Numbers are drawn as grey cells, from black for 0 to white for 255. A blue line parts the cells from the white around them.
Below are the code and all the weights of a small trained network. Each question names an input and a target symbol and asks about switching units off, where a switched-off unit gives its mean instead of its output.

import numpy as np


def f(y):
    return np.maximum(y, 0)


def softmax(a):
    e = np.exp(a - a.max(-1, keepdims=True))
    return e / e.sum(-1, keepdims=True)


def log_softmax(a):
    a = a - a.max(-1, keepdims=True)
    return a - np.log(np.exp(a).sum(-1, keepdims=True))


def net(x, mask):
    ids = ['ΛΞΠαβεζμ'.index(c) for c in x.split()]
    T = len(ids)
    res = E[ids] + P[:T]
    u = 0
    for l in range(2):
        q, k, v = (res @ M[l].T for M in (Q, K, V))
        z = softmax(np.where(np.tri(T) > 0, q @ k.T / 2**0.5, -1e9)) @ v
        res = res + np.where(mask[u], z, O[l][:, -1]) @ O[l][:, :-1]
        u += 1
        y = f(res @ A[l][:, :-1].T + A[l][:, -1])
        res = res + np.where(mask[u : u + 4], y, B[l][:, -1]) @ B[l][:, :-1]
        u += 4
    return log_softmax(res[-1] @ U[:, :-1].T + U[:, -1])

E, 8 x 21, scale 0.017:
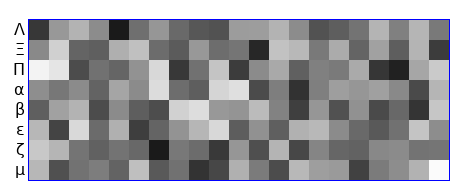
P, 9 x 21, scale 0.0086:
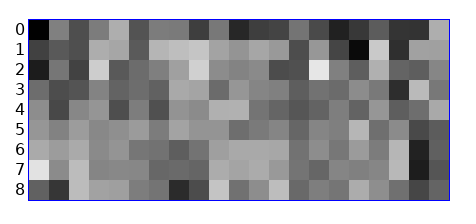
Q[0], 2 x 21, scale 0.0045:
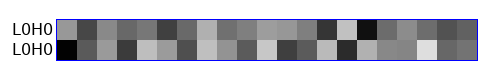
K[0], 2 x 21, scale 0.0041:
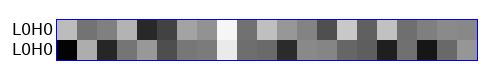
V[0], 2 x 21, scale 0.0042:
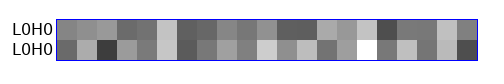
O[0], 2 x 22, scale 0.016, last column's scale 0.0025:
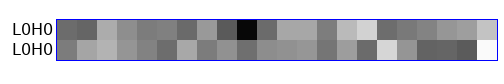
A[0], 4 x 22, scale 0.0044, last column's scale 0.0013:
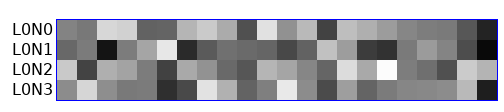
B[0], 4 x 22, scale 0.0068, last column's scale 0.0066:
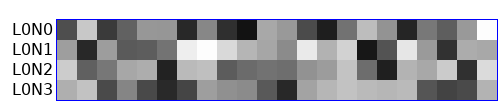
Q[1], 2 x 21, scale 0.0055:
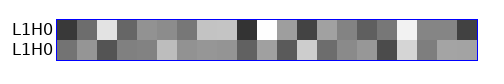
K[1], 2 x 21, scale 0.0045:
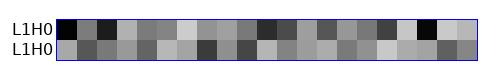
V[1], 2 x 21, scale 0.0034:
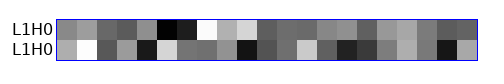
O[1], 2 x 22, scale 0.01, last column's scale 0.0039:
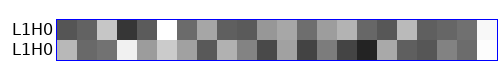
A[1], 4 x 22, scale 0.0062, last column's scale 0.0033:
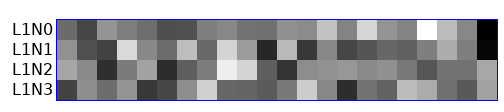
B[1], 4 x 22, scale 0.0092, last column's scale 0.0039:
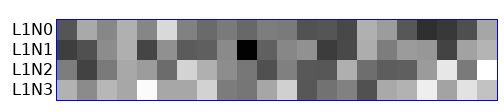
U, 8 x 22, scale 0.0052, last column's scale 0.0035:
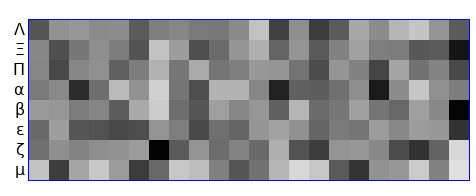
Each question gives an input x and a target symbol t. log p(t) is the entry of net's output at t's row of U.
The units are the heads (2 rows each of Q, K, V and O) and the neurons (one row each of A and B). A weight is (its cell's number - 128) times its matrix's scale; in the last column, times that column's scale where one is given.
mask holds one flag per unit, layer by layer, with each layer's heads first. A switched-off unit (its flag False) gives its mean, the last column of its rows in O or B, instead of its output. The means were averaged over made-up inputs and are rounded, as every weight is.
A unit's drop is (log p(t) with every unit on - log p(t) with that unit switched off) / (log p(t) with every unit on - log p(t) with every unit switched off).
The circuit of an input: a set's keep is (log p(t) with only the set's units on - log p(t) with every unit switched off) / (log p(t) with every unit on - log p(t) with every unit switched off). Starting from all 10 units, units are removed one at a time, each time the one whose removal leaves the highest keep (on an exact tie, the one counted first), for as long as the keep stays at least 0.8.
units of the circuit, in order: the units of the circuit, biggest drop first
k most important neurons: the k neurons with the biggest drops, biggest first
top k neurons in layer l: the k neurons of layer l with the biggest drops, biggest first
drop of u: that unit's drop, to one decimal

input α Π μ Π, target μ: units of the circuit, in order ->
(L0N2, L0H0)
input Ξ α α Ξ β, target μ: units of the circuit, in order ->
(L1N2, L0N3)
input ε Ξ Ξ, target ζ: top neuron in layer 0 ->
(L0N0)
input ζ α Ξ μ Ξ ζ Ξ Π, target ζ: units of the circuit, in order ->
(L1N1, L1H0, L1N2)
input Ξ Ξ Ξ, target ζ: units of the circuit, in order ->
(L0H0, L0N0)
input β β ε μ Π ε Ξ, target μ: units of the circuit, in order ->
(L0N0, L1H0, L1N2)
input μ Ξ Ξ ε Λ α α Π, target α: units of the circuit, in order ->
(L0H0, L1N2)
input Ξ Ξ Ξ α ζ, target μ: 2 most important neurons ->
(L1N2, L0N3)
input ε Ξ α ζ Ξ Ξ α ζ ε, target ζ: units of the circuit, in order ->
(L1H0, L1N0)
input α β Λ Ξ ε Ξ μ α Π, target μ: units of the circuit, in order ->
(L0N0, L0N2)
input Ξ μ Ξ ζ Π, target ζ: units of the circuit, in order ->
(L1N1, L1H0)
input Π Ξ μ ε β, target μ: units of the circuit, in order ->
(L0N3, L1N2)
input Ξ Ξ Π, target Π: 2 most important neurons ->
(L1N1, L1N2)
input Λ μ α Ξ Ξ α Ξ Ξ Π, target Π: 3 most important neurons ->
(L1N1, L1N2, L0N0)
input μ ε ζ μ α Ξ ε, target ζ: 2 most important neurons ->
(L1N0, L0N1)
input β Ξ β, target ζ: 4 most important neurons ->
(L0N1, L0N2, L0N3, L1N2)
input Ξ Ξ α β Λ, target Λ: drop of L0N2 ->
-0.1
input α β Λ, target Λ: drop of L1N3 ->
0.8
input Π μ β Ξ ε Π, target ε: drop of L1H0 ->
0.8
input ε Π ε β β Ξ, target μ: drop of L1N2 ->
0.1
